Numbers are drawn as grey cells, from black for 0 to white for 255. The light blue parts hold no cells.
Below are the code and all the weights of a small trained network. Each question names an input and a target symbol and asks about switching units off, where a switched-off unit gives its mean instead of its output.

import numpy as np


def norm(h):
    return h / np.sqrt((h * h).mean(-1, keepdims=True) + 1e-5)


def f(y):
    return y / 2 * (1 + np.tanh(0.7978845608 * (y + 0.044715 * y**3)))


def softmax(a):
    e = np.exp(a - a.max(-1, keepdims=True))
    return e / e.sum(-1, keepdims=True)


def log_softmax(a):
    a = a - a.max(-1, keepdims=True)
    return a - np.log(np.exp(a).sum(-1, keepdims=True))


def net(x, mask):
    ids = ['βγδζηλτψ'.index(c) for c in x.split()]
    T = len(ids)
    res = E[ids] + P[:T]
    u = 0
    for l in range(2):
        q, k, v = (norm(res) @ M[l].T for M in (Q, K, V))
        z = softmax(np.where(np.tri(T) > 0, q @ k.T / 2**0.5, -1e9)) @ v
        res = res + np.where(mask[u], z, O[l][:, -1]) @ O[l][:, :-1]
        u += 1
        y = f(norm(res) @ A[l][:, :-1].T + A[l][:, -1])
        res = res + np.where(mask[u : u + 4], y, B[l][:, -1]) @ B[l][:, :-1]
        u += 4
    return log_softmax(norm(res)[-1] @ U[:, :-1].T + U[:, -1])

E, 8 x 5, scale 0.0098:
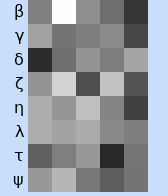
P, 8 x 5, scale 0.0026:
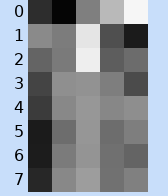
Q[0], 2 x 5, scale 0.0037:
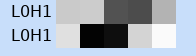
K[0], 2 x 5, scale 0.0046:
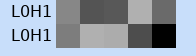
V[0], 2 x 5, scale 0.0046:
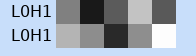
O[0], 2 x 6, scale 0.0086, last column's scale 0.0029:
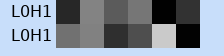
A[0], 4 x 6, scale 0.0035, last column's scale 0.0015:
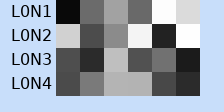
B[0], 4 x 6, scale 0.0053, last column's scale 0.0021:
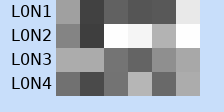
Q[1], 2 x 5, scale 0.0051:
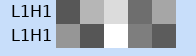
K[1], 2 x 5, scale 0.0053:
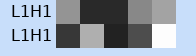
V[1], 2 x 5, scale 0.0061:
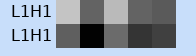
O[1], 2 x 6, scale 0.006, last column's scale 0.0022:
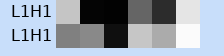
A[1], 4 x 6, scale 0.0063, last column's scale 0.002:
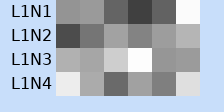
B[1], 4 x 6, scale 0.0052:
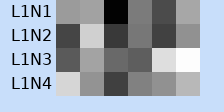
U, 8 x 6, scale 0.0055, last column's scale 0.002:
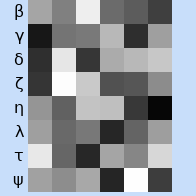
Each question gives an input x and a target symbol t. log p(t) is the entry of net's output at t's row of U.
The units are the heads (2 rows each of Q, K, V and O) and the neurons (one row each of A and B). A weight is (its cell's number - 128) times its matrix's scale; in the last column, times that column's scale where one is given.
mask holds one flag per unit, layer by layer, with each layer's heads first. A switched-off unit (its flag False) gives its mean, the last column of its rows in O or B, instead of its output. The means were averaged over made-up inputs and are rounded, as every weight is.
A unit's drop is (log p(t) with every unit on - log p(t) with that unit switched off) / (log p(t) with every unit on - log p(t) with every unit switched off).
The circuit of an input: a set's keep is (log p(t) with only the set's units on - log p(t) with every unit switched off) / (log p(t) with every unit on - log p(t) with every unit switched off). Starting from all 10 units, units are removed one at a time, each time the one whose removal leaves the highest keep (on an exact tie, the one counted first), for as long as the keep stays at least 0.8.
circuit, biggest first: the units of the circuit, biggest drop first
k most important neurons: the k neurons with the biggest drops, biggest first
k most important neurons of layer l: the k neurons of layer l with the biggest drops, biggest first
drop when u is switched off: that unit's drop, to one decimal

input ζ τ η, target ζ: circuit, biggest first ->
[L0H1 L1H1]
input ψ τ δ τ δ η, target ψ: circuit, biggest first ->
[L1N3 L0H1]
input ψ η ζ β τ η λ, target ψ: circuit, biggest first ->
[L1N3]
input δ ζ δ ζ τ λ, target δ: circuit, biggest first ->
[L1H1 L0H1 L0N1]
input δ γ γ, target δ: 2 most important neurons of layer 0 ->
[L0N1 L0N2]
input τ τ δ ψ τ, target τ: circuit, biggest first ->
[L1H1 L0N1]
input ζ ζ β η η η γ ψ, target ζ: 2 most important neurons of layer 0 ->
[L0N1 L0N3]
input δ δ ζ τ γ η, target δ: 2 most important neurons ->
[L1N3 L0N1]
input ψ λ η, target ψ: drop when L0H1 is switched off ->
0.9
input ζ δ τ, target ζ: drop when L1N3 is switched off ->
0.0
